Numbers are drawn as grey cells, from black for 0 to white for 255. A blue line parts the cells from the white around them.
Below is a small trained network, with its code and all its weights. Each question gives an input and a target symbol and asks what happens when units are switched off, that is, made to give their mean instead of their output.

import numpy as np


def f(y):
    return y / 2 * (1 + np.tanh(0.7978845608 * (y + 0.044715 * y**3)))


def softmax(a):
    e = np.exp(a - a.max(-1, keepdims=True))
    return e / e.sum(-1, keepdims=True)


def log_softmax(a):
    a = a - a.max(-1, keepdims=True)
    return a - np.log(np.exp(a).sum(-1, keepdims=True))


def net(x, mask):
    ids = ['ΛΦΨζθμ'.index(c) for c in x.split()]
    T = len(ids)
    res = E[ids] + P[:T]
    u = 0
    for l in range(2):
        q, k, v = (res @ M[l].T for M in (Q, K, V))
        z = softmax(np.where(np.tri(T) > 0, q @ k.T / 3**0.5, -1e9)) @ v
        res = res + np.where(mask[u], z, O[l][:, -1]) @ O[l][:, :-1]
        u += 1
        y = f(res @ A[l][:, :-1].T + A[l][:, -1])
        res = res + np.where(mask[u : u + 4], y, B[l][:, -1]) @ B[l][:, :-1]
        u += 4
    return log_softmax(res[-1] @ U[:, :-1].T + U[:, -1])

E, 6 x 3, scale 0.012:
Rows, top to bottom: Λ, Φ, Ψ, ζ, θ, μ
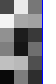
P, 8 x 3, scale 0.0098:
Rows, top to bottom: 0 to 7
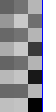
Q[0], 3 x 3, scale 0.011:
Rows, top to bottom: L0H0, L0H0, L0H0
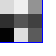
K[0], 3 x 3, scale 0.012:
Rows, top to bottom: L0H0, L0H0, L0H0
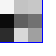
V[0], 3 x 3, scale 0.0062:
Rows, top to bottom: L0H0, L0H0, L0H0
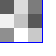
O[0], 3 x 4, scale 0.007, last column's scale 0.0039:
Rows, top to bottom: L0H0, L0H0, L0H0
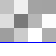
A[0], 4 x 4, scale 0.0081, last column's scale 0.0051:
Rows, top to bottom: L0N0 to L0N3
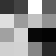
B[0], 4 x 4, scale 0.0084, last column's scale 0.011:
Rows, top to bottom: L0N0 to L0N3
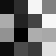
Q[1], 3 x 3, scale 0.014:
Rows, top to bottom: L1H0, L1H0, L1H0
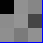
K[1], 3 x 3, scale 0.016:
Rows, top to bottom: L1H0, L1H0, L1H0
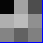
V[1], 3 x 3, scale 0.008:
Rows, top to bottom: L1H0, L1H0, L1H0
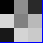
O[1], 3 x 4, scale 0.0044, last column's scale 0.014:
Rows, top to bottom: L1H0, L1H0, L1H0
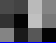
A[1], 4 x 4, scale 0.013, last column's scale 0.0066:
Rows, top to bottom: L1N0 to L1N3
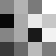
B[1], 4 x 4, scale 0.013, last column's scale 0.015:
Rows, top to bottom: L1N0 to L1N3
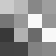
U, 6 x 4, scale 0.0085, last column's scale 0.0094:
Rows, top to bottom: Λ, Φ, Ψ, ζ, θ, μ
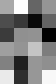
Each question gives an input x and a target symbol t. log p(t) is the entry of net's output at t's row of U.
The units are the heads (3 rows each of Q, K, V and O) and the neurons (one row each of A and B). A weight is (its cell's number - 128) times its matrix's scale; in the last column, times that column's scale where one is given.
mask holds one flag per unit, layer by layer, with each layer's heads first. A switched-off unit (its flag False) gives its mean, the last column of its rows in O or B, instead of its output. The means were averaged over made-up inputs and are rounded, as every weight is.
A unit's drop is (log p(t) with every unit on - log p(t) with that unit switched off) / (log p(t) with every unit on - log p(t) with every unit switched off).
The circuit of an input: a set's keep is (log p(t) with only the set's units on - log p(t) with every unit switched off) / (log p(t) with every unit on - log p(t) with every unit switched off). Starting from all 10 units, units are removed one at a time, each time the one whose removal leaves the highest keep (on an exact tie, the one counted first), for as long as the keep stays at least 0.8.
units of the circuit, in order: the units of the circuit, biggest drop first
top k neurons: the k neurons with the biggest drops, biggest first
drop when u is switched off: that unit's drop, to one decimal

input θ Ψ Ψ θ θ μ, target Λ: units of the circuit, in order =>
L0N3
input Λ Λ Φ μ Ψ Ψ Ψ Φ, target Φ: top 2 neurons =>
L0N3, L0N1
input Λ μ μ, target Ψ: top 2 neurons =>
L0N1, L1N1
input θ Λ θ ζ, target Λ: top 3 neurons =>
L0N3, L0N1, L0N2
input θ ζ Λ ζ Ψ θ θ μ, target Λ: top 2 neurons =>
L0N3, L0N1
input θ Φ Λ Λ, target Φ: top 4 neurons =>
L0N3, L0N2, L0N1, L1N1
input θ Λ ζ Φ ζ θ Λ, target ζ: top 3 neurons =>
L1N1, L0N0, L1N2
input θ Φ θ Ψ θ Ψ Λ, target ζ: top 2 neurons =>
L1N1, L1N2
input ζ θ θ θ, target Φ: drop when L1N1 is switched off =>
0.1
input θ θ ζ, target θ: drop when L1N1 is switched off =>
0.5
